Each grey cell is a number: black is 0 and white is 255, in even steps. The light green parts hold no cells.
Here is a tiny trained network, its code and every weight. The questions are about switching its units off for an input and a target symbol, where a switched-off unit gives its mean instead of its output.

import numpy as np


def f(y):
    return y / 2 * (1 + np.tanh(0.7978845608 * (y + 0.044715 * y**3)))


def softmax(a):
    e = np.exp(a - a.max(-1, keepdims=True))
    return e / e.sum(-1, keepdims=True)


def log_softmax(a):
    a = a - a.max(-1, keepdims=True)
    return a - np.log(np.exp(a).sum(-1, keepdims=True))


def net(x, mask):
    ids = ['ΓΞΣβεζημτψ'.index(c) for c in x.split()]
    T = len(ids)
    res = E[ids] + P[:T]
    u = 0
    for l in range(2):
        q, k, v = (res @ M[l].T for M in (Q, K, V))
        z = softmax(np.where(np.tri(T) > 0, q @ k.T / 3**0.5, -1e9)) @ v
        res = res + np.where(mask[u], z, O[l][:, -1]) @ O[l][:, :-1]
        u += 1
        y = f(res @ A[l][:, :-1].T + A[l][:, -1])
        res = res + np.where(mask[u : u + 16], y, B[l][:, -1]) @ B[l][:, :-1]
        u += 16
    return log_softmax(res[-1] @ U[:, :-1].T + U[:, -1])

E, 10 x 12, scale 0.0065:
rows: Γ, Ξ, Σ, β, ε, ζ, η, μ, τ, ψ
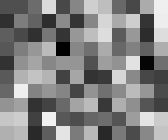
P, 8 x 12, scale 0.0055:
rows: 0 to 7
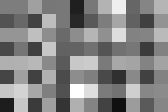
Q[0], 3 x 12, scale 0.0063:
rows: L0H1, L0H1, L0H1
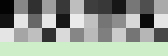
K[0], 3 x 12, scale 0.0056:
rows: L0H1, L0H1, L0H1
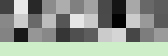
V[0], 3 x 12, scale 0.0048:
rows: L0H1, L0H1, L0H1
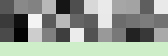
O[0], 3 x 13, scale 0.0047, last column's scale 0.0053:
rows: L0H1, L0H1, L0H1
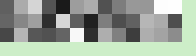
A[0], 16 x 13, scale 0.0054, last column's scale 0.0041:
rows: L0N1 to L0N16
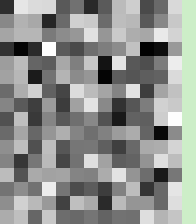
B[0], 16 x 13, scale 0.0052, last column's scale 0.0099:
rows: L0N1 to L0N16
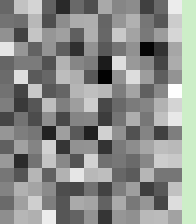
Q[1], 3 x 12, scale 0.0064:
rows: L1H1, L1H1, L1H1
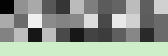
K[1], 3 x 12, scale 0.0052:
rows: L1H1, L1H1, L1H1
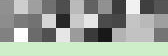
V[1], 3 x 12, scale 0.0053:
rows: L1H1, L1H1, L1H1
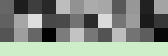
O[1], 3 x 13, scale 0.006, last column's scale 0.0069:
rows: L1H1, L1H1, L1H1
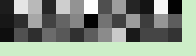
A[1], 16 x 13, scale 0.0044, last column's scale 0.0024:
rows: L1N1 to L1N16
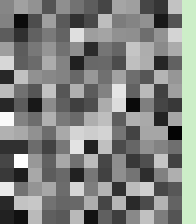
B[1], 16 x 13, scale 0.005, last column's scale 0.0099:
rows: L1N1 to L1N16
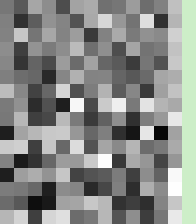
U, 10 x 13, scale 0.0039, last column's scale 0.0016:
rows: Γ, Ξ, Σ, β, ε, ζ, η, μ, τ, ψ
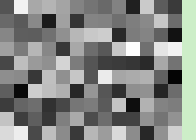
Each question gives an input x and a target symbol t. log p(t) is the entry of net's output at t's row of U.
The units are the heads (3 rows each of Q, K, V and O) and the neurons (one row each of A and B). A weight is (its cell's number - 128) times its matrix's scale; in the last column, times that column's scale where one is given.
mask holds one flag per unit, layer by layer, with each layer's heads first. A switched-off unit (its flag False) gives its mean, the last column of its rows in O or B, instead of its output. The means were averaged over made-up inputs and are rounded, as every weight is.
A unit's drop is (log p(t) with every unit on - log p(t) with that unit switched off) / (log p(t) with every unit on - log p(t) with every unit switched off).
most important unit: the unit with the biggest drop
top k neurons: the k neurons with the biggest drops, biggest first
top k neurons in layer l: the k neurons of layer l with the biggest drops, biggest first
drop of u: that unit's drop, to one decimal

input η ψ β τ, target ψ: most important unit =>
L0N6
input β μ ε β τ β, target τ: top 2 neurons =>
L0N16; L1N14
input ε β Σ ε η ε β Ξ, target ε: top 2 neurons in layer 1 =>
L1N13; L1N16
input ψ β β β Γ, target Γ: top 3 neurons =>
L1N10; L0N12; L0N8
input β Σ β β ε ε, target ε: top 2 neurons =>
L1N13; L1N16
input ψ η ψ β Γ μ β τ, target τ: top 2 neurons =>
L0N16; L0N11
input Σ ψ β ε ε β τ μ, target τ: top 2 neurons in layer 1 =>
L1N14; L1N5
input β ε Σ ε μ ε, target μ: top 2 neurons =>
L0N4; L1N8
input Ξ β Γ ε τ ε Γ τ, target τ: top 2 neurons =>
L1N14; L1N5
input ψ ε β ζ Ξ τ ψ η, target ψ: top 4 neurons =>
L0N6; L0N4; L0N2; L0N5
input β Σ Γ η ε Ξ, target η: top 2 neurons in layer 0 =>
L0N6; L0N4
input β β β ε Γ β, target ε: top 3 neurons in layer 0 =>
L0N3; L0N12; L0N1
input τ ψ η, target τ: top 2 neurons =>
L1N14; L0N16
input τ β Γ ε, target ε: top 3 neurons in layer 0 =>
L0N3; L0N12; L0N1
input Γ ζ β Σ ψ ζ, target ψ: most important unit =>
L0H1
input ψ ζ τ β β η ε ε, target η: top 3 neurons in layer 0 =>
L0N4; L0N6; L0N14
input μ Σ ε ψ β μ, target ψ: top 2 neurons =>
L0N4; L0N1
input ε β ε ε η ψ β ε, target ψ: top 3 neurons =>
L0N6; L0N4; L0N1
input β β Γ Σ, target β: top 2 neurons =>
L0N1; L0N15
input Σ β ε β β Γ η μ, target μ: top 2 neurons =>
L0N6; L1N8
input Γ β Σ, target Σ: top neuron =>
L0N7
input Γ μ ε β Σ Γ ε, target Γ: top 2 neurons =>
L1N10; L0N11
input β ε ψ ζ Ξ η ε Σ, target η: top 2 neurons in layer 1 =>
L1N13; L1N2
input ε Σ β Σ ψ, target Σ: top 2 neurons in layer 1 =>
L1N12; L1N15
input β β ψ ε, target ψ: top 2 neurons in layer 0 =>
L0N4; L0N1
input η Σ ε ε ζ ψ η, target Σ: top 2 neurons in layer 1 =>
L1N12; L1N15
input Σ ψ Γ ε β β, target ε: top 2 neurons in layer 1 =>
L1N13; L1N16
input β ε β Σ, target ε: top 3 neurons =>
L0N3; L0N9; L0N12
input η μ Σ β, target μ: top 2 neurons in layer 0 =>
L0N6; L0N5
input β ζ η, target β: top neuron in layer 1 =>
L1N13
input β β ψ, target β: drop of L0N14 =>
0.0
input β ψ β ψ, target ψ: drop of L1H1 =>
0.8
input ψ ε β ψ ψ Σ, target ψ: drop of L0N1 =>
0.1
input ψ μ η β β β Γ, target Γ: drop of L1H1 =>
1.5
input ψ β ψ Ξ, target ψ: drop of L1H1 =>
0.8
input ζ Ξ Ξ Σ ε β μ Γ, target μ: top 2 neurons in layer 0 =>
L0N2; L0N6
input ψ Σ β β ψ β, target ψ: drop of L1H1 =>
0.8
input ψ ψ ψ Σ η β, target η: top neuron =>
L0N15
